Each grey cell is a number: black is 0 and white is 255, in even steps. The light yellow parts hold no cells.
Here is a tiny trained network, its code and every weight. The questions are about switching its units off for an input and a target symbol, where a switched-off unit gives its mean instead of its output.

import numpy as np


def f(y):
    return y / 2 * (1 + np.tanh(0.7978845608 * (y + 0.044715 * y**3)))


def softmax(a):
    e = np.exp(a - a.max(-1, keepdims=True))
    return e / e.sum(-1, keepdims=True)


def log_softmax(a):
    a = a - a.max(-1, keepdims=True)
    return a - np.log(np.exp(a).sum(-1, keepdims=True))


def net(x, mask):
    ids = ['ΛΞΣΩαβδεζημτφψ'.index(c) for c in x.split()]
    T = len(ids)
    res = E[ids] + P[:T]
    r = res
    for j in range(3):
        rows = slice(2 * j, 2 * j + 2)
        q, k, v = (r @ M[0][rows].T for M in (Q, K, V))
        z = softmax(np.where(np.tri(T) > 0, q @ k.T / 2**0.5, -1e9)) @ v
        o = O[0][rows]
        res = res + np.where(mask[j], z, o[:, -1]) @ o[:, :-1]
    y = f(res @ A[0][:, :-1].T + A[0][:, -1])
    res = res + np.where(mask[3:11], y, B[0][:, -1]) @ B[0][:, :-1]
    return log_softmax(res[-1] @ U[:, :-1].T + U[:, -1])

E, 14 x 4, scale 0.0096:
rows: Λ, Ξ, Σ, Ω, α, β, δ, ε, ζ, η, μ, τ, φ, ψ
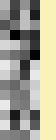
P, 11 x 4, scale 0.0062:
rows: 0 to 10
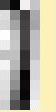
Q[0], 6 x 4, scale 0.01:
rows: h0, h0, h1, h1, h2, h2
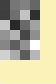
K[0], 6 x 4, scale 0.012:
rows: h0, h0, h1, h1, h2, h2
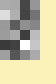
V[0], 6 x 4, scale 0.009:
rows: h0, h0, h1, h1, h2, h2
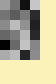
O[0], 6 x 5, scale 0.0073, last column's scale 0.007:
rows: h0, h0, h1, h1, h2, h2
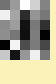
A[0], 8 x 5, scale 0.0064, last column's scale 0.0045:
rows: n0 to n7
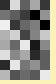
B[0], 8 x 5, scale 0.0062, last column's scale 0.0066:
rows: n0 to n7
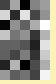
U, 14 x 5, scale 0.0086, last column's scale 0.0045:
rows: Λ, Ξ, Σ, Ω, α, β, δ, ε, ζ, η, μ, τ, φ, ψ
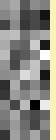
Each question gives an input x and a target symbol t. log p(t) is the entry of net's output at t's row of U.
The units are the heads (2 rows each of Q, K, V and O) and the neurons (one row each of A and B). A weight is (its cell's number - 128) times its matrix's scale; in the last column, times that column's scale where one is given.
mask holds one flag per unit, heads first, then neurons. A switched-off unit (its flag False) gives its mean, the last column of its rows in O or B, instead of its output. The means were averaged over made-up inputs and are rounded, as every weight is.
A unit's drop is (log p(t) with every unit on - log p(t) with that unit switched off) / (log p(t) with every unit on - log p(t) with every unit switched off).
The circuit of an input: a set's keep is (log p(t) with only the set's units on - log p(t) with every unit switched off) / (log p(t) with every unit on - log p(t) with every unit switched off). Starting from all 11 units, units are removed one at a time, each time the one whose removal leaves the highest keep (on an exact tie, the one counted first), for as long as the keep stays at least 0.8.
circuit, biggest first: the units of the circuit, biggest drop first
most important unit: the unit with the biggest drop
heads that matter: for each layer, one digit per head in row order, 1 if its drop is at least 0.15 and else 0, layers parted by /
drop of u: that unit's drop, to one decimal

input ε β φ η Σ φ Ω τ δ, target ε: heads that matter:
110
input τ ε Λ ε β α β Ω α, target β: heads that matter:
101
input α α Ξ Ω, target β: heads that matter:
011
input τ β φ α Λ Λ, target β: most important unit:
h1
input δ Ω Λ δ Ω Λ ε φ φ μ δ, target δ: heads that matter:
001
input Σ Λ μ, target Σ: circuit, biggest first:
(h2; n6)
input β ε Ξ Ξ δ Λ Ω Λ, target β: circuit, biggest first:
(h2; h0)
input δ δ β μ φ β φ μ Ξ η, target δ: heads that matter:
001
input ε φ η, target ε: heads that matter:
100
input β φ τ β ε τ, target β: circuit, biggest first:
(h1; h2)
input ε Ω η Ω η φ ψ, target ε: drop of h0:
0.4
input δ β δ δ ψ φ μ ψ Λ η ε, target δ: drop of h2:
0.5
